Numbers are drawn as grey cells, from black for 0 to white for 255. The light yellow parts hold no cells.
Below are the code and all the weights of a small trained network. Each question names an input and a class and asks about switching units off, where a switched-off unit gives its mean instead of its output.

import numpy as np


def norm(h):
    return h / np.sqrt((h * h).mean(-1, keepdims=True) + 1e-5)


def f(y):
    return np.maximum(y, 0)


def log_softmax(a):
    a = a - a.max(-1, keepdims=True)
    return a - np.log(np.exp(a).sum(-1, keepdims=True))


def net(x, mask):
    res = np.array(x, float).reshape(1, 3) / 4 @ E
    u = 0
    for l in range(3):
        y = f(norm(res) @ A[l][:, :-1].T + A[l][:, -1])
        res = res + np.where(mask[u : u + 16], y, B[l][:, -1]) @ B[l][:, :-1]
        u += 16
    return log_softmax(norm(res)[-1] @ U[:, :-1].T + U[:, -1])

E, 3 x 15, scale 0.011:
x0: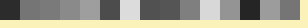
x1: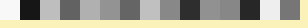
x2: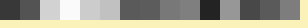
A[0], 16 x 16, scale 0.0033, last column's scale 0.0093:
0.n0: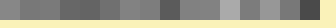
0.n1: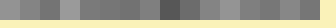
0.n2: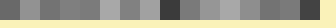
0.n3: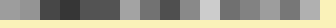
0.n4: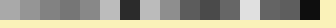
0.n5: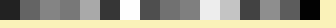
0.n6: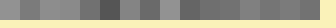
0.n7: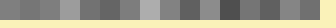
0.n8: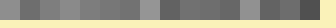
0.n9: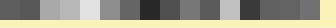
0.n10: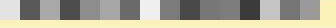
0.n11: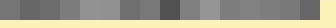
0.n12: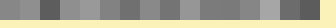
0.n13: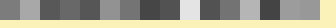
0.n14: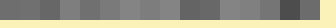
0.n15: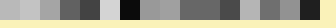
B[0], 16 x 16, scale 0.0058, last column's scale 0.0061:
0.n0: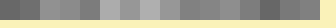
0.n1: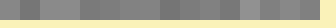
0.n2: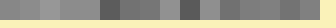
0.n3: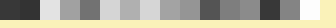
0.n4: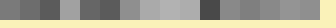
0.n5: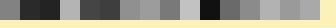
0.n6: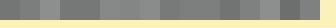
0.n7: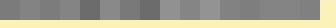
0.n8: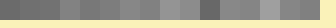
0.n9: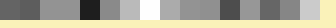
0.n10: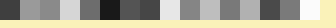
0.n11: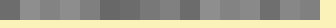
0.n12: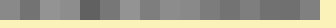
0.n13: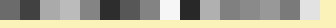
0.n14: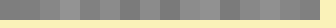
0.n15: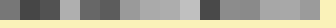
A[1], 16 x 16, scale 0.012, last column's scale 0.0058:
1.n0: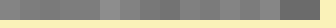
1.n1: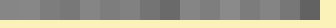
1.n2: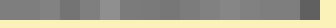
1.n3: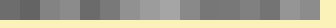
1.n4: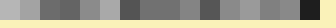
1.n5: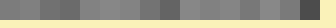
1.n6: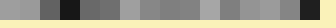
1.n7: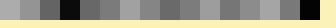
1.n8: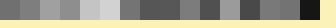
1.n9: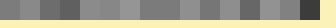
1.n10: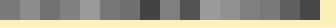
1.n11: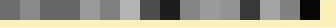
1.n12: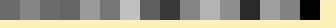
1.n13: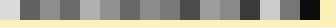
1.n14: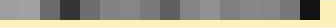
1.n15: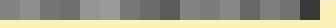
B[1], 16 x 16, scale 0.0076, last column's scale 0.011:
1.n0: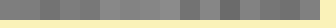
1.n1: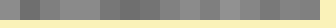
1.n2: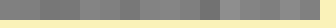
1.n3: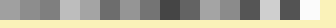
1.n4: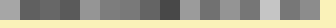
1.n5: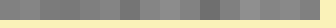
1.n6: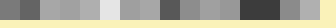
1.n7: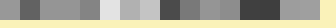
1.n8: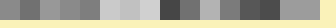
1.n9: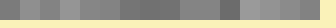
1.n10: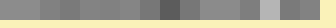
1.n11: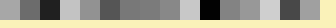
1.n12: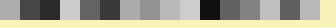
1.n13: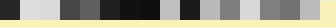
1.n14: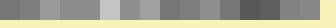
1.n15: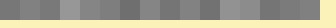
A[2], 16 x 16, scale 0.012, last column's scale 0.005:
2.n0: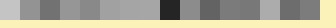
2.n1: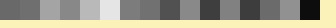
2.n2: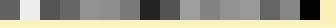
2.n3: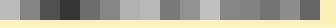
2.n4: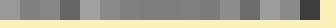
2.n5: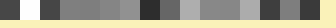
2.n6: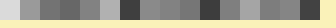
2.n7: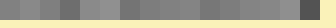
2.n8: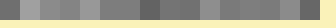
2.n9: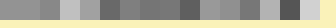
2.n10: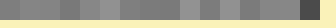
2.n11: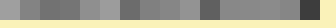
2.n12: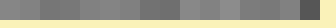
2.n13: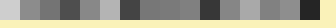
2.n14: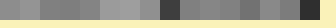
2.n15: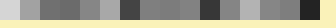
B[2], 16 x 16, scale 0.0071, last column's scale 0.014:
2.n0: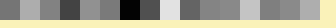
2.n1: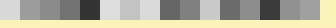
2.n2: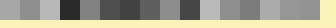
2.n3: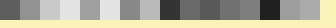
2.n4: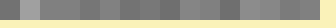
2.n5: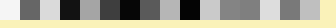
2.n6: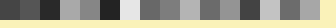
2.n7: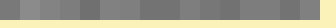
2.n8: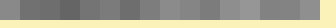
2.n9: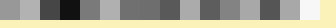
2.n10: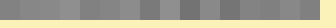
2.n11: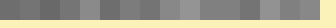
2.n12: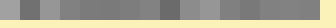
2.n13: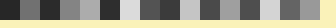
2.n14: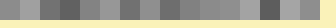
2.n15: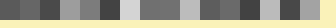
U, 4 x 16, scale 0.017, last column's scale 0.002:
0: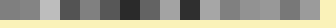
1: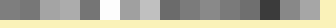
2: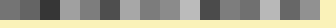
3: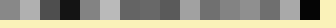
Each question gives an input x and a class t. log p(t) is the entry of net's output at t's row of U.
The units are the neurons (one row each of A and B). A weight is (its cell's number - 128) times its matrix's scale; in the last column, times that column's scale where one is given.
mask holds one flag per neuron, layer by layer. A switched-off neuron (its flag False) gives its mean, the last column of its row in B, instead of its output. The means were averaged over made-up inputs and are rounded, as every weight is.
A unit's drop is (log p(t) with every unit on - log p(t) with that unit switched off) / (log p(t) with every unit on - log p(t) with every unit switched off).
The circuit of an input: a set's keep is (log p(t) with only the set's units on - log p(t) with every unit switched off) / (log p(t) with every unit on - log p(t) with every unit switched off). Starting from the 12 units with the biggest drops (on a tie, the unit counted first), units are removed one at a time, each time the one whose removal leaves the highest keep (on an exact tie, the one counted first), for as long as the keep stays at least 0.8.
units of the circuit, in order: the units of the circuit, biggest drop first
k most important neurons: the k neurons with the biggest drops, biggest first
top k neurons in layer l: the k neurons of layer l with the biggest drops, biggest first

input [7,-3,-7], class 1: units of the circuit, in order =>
(1.n6, 2.n3)
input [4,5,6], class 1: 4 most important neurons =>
(1.n8, 0.n13, 2.n5, 0.n9)
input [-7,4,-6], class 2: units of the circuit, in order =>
(2.n6)
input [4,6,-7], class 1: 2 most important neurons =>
(1.n7, 1.n6)
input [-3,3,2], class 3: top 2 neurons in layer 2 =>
(2.n9, 2.n5)
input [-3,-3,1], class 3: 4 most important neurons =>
(0.n13, 1.n13, 0.n10, 2.n9)
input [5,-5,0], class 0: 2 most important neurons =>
(2.n5, 0.n13)
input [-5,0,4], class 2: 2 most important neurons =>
(0.n3, 1.n6)
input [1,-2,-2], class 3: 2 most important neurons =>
(2.n9, 1.n3)
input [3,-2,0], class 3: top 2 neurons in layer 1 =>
(1.n3, 1.n12)
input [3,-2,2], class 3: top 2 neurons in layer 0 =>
(0.n9, 0.n10)
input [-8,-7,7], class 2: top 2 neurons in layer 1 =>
(1.n13, 1.n6)
